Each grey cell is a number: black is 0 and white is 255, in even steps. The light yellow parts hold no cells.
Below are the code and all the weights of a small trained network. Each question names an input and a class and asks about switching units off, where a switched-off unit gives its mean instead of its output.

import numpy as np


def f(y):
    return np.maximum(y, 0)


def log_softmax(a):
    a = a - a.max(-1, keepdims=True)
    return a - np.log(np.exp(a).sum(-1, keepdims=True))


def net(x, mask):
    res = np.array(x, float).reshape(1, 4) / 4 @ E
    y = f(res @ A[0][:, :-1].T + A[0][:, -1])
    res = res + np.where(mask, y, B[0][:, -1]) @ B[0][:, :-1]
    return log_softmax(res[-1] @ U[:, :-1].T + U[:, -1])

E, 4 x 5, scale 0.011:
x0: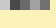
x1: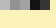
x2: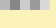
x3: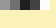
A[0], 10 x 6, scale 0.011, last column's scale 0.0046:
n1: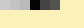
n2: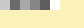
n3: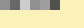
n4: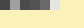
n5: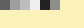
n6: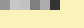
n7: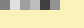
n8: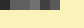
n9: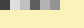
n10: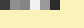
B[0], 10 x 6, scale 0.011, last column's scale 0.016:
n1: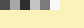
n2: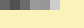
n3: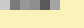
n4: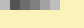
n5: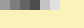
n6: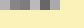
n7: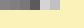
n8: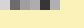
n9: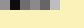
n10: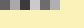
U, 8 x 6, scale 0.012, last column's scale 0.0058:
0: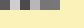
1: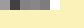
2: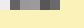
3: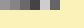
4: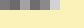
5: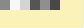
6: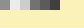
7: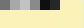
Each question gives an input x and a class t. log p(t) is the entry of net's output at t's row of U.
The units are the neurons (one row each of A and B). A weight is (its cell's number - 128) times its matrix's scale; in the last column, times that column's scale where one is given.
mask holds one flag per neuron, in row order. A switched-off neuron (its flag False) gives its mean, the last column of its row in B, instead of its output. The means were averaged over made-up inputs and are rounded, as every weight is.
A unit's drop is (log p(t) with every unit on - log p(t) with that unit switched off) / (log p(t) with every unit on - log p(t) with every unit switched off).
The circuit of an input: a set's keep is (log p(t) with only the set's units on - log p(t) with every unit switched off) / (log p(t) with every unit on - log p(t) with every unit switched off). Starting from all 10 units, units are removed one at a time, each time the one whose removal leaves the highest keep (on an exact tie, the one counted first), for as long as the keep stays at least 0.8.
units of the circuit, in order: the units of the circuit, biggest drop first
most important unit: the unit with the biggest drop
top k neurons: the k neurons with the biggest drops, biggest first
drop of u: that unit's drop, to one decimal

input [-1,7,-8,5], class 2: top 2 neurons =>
[n4 n8]
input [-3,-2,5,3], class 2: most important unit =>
n1
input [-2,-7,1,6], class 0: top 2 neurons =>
[n10 n5]
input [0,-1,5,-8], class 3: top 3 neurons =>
[n5 n7 n8]
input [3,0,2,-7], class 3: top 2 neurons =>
[n5 n7]
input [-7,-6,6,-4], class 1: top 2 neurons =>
[n9 n1]
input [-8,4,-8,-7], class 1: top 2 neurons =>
[n8 n7]
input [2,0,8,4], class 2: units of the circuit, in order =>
[n3 n6]
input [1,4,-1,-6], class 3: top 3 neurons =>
[n5 n7 n10]
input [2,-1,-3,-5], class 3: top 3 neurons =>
[n5 n7 n9]
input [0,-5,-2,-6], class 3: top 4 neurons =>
[n5 n1 n7 n6]
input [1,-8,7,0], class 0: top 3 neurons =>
[n10 n8 n4]
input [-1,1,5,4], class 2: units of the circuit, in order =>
[n5 n1]
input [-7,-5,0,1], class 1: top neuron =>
[n1]
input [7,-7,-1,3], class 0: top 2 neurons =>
[n10 n9]
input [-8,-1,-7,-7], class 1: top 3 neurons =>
[n8 n7 n5]
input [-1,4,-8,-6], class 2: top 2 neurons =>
[n8 n4]
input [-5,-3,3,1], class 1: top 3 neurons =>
[n1 n9 n8]
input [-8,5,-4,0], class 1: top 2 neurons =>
[n9 n4]
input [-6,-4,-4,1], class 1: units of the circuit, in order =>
[n1]
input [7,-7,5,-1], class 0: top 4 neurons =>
[n10 n9 n8 n4]
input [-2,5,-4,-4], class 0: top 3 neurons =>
[n1 n9 n3]
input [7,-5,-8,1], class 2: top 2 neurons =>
[n1 n8]
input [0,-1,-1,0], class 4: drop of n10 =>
0.2
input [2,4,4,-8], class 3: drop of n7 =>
0.2
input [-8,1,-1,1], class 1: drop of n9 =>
0.3
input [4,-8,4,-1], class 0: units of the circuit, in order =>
[n10]
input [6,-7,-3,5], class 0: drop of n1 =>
-0.1
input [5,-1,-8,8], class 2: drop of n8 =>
0.3
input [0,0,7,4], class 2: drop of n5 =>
0.1
